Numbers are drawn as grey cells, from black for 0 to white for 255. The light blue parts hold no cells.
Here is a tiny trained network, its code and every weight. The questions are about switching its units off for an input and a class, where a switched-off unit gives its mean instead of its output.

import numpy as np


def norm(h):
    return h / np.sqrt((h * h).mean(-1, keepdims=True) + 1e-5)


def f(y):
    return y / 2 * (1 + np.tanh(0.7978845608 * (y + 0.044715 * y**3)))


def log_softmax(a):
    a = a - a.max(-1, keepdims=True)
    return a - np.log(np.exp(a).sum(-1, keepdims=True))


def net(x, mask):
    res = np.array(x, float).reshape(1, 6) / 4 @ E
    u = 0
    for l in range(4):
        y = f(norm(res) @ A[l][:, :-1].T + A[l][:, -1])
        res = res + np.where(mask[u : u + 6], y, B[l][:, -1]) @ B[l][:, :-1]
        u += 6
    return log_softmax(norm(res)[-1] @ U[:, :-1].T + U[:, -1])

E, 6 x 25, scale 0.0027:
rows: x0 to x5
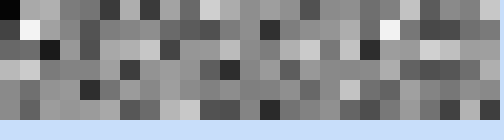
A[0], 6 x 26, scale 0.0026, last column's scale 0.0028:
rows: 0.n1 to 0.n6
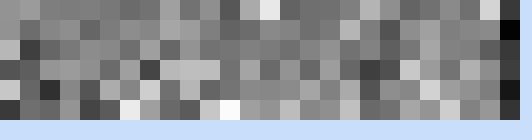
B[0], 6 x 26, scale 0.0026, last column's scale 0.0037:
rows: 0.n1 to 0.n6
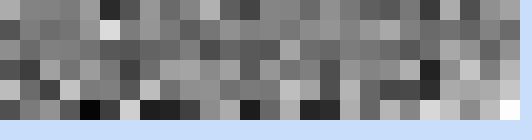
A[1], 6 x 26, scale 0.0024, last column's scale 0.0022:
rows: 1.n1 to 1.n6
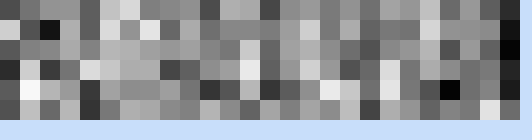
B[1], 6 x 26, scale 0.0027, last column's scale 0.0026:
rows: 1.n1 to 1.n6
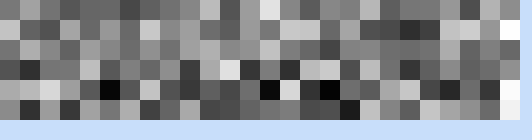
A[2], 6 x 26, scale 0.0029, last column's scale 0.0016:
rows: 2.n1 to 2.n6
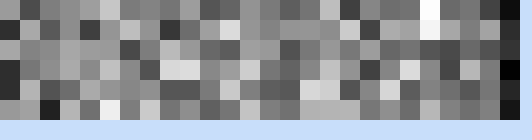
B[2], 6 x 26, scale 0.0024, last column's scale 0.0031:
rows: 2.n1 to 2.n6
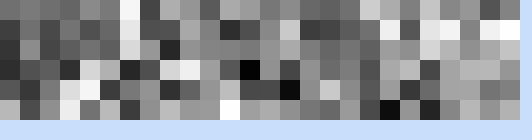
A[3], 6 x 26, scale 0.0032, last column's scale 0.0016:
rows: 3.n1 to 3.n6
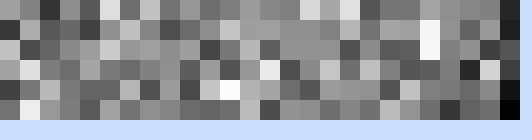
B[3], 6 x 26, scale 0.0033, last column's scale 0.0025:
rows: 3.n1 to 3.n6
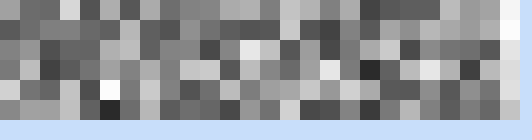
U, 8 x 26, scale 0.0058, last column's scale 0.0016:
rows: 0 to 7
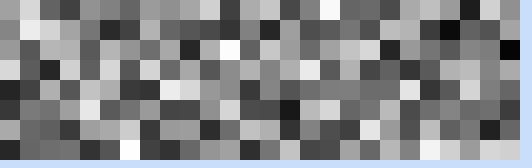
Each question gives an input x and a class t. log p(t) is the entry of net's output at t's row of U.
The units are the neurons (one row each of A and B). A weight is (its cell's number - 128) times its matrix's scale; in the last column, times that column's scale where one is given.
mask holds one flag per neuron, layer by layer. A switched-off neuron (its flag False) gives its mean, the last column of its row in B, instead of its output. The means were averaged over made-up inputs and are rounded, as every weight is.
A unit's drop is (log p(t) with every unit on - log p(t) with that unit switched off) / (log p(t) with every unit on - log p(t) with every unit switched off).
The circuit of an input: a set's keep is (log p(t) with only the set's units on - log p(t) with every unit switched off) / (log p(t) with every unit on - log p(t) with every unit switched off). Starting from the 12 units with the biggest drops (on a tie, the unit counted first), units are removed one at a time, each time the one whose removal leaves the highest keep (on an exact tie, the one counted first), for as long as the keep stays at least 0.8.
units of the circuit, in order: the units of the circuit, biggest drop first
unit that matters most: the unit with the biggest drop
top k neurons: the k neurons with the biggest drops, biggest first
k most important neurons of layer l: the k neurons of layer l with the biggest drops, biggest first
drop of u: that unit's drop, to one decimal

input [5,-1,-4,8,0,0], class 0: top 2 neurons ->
[3.n4; 0.n1]
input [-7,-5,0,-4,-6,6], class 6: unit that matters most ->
3.n3
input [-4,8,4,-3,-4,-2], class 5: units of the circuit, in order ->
[1.n4; 2.n5]
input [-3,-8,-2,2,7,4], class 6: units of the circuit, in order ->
[3.n3; 2.n1]
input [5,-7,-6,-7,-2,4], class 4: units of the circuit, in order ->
[0.n4; 0.n6]
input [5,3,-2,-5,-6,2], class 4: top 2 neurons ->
[2.n4; 0.n4]
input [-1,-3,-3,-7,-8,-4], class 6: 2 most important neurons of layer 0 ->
[0.n6; 0.n4]
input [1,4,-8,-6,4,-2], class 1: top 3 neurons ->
[0.n6; 3.n6; 1.n5]
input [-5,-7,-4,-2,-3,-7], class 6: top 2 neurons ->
[3.n3; 2.n1]
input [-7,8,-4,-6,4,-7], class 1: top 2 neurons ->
[1.n5; 0.n6]
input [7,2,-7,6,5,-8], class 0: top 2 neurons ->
[3.n4; 0.n1]
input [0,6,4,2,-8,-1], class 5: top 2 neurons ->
[1.n4; 2.n5]
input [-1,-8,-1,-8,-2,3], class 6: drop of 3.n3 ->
0.2
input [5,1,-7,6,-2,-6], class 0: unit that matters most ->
3.n4
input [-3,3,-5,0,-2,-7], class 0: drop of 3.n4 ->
0.3
